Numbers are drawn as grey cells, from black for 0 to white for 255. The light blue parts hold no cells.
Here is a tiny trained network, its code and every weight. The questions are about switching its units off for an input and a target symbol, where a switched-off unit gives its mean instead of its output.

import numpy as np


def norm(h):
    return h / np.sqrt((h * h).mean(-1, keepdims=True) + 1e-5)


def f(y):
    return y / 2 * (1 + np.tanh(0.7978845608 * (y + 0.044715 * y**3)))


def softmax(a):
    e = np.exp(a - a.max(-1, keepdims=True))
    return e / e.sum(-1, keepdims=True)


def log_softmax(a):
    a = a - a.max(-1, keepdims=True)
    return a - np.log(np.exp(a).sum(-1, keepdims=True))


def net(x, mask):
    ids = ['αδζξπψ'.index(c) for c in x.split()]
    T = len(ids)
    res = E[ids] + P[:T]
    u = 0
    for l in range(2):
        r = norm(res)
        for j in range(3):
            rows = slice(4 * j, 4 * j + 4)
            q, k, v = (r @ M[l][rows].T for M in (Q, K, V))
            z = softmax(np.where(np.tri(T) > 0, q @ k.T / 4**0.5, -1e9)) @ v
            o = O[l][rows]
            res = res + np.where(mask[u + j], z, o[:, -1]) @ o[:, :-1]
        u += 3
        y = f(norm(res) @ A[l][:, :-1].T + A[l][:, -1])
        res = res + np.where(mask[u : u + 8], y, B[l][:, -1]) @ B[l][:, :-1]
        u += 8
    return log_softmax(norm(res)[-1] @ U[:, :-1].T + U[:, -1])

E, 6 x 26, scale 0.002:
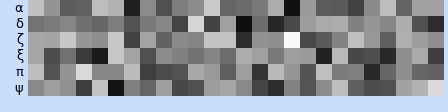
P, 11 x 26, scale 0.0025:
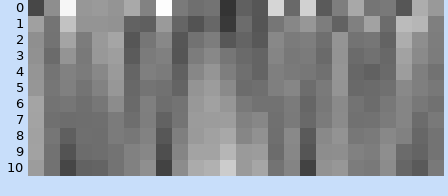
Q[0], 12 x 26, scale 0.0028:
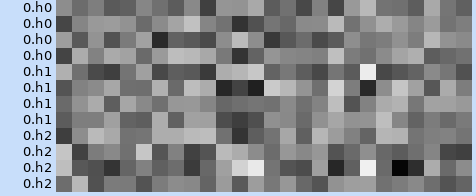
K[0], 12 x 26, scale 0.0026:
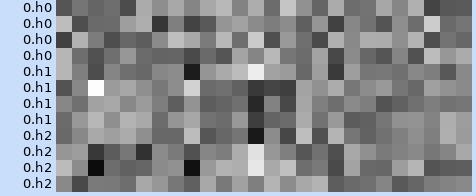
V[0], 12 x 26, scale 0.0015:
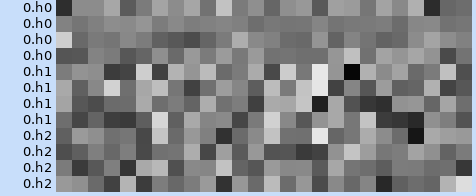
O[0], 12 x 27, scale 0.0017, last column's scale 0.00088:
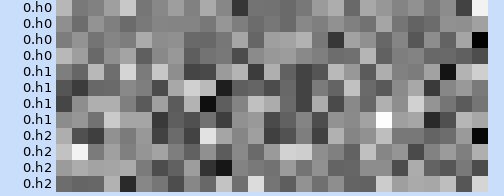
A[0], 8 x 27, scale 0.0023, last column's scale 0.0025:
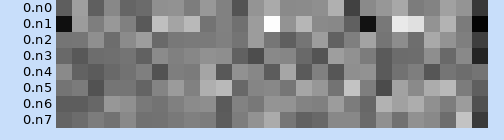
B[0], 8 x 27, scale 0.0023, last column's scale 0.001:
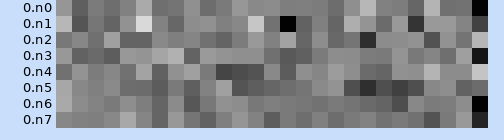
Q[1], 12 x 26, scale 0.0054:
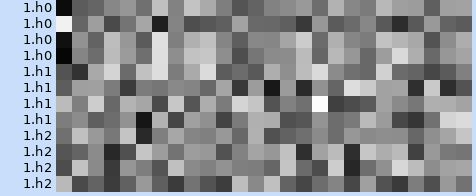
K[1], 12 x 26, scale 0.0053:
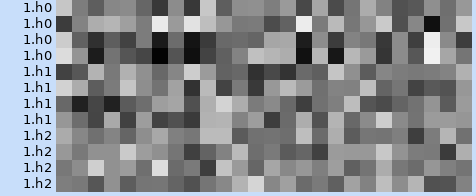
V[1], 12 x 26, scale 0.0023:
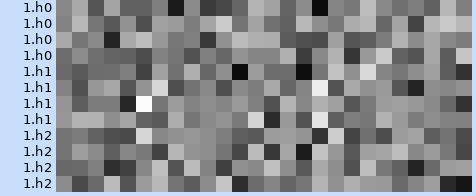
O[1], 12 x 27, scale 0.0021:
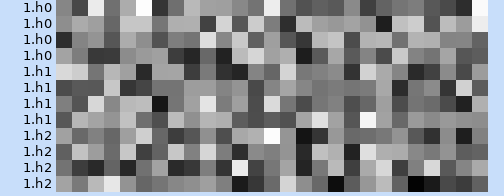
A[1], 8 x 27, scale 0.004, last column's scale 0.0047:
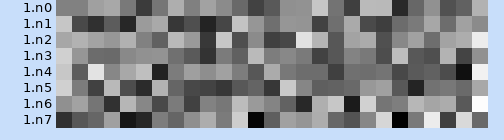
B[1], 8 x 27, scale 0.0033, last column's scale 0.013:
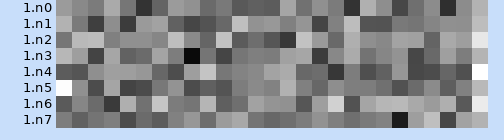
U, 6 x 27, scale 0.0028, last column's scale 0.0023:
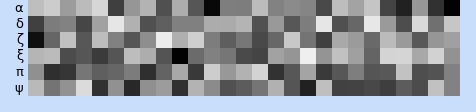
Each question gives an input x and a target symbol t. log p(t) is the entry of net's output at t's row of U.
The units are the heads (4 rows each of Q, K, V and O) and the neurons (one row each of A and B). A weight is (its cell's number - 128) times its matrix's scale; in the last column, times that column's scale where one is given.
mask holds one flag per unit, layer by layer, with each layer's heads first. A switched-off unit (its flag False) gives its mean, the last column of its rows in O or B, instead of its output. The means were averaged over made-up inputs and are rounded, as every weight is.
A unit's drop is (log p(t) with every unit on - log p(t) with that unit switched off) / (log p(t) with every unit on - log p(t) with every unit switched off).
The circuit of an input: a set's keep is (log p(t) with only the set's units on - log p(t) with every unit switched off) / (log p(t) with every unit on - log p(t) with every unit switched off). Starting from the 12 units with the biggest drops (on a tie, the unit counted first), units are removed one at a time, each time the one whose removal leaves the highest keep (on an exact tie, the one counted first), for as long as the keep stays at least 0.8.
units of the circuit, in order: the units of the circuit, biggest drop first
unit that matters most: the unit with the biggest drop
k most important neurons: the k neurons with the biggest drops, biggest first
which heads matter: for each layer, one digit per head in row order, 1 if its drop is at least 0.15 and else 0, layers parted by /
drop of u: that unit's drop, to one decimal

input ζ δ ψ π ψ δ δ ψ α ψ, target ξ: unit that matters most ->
1.h0
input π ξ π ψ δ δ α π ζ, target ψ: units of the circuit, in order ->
(1.h0, 1.n6)
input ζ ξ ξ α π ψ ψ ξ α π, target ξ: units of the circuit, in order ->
(0.h1, 1.h2)
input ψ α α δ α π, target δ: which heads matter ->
000 / 100
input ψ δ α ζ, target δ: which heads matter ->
000 / 100
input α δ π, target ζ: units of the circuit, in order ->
(1.h0, 1.n3)
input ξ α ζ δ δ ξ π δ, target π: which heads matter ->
010 / 100
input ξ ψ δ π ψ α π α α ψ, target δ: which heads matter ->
000 / 010
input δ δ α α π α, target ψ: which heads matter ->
000 / 011
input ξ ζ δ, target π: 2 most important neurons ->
(1.n2, 1.n5)
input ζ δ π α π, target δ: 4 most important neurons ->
(1.n0, 1.n5, 1.n7, 1.n1)
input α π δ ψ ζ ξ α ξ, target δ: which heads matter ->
000 / 001
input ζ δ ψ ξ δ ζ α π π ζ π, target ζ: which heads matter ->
000 / 001
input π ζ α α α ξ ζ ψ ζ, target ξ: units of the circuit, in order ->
(1.h1)
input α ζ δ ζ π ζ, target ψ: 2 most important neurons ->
(1.n6, 1.n7)
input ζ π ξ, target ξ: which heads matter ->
010 / 100
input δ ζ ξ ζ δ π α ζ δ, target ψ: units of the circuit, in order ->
(0.h2, 1.h1)
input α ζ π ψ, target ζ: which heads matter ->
000 / 100
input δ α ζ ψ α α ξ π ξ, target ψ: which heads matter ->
000 / 001
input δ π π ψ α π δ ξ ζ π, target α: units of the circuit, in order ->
(1.h2)
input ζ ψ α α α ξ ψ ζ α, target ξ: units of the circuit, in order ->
(1.h0, 1.n4)
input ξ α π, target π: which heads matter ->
011 / 100
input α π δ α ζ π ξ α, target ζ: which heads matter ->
000 / 000
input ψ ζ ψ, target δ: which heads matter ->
011 / 100
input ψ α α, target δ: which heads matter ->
000 / 000
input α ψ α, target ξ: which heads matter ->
000 / 011
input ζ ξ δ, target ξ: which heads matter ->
010 / 100
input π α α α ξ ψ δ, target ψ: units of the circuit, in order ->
(1.h0)
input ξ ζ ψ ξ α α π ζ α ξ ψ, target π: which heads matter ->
000 / 100
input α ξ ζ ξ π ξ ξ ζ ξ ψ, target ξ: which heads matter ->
011 / 010
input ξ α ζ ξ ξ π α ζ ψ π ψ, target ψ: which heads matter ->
000 / 001
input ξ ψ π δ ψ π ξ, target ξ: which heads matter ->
010 / 001
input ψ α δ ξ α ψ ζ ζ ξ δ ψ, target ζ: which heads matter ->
001 / 010
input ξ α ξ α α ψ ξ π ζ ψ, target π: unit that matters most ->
0.h2
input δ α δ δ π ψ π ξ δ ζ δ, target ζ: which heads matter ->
000 / 010
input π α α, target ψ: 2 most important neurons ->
(1.n6, 0.n1)
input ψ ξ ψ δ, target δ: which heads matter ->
010 / 100
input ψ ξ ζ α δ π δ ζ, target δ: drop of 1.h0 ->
0.0
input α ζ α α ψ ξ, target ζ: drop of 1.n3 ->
0.1
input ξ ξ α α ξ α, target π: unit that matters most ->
1.h0
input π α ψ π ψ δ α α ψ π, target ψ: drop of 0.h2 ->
0.2
